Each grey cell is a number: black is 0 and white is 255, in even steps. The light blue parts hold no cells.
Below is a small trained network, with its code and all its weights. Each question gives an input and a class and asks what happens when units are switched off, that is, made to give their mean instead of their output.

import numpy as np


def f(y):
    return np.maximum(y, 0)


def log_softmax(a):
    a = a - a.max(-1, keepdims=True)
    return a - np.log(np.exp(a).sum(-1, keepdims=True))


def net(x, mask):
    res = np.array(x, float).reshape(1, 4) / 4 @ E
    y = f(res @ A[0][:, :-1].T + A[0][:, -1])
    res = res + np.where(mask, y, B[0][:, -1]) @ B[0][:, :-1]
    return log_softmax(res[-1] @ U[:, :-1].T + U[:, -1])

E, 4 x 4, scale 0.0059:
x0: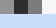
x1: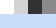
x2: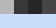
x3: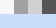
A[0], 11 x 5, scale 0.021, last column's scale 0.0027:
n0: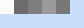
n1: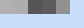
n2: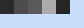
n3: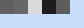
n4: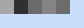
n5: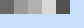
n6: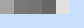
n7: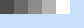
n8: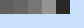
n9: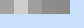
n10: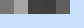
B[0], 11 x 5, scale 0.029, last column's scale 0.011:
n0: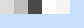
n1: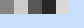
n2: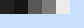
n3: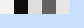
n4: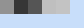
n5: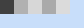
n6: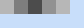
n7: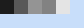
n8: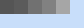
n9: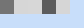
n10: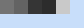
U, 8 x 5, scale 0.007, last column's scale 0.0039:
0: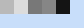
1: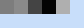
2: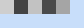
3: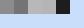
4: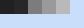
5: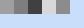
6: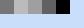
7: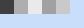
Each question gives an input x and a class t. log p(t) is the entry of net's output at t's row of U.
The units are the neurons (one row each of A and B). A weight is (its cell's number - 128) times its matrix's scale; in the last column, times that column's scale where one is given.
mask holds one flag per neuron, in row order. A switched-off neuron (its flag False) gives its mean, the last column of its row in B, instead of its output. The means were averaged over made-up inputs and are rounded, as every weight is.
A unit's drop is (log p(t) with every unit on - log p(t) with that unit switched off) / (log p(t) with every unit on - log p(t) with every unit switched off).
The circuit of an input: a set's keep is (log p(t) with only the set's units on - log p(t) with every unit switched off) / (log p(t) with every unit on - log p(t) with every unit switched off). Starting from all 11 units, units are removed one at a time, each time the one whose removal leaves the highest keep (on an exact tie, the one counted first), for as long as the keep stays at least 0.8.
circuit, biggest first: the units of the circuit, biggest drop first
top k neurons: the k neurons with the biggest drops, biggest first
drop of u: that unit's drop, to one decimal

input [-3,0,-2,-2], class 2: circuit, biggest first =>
n2, n5
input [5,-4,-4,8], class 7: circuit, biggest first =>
n5
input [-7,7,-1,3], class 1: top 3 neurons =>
n10, n1, n5
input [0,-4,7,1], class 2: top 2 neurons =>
n0, n7
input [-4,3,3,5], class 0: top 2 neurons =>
n0, n2
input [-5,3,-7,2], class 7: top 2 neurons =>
n9, n0
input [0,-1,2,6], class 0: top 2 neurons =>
n2, n0
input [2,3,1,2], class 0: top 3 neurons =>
n2, n7, n1
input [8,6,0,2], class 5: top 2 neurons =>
n0, n4
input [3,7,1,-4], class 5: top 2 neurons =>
n9, n0
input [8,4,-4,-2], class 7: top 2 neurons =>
n5, n10
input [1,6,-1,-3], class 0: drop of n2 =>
0.2
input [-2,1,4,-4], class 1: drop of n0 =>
0.1
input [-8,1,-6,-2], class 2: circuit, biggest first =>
n3
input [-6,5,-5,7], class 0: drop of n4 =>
0.0
